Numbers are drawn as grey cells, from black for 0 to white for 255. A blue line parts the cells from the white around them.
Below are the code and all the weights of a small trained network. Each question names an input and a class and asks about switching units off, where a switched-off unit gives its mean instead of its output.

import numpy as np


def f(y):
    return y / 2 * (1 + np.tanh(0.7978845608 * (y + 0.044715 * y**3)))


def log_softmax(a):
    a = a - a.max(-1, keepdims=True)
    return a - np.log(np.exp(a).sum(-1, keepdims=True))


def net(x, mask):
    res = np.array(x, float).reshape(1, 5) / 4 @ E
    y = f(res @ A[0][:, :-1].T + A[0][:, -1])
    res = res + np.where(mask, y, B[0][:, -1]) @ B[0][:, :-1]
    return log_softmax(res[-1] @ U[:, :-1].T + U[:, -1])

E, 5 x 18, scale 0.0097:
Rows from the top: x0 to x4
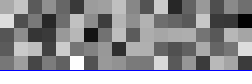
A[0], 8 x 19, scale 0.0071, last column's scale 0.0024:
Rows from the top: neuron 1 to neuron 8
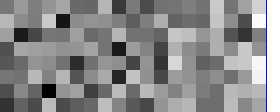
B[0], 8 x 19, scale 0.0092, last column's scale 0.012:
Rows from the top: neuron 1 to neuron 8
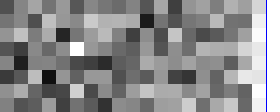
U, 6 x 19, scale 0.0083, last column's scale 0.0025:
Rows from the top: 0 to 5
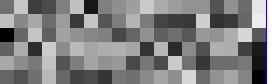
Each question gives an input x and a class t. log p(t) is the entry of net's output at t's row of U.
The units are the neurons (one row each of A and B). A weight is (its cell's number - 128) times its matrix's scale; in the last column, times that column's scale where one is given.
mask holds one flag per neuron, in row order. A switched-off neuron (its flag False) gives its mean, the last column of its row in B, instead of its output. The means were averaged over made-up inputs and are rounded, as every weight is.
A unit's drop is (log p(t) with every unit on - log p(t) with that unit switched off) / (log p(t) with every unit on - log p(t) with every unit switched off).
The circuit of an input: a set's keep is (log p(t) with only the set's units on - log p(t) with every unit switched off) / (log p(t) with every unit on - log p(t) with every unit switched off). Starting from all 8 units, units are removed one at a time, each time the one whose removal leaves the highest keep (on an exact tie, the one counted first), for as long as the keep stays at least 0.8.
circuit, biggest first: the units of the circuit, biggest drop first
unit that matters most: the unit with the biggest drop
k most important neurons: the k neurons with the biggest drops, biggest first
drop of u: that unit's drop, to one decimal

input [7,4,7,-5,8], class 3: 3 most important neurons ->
neuron 2; neuron 5; neuron 4
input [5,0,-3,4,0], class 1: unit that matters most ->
neuron 4
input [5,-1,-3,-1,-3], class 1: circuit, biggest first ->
neuron 8; neuron 4
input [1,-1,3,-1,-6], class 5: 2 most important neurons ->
neuron 5; neuron 4
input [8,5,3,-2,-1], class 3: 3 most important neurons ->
neuron 5; neuron 6; neuron 7
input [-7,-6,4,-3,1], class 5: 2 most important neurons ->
neuron 8; neuron 5
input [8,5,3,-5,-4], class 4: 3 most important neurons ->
neuron 3; neuron 6; neuron 1
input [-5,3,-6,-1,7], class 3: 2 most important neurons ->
neuron 2; neuron 5
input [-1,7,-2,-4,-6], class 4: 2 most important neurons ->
neuron 3; neuron 6
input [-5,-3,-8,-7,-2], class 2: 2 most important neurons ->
neuron 6; neuron 4
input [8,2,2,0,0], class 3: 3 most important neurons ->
neuron 5; neuron 6; neuron 7
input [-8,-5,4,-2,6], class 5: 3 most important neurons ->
neuron 8; neuron 5; neuron 1
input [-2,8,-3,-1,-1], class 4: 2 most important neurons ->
neuron 3; neuron 6
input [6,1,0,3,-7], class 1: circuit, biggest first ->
neuron 4
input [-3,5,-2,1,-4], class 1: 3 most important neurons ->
neuron 4; neuron 8; neuron 1
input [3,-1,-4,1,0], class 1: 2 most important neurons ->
neuron 8; neuron 4
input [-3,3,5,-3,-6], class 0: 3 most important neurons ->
neuron 7; neuron 2; neuron 8
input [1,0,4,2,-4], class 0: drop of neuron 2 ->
0.1
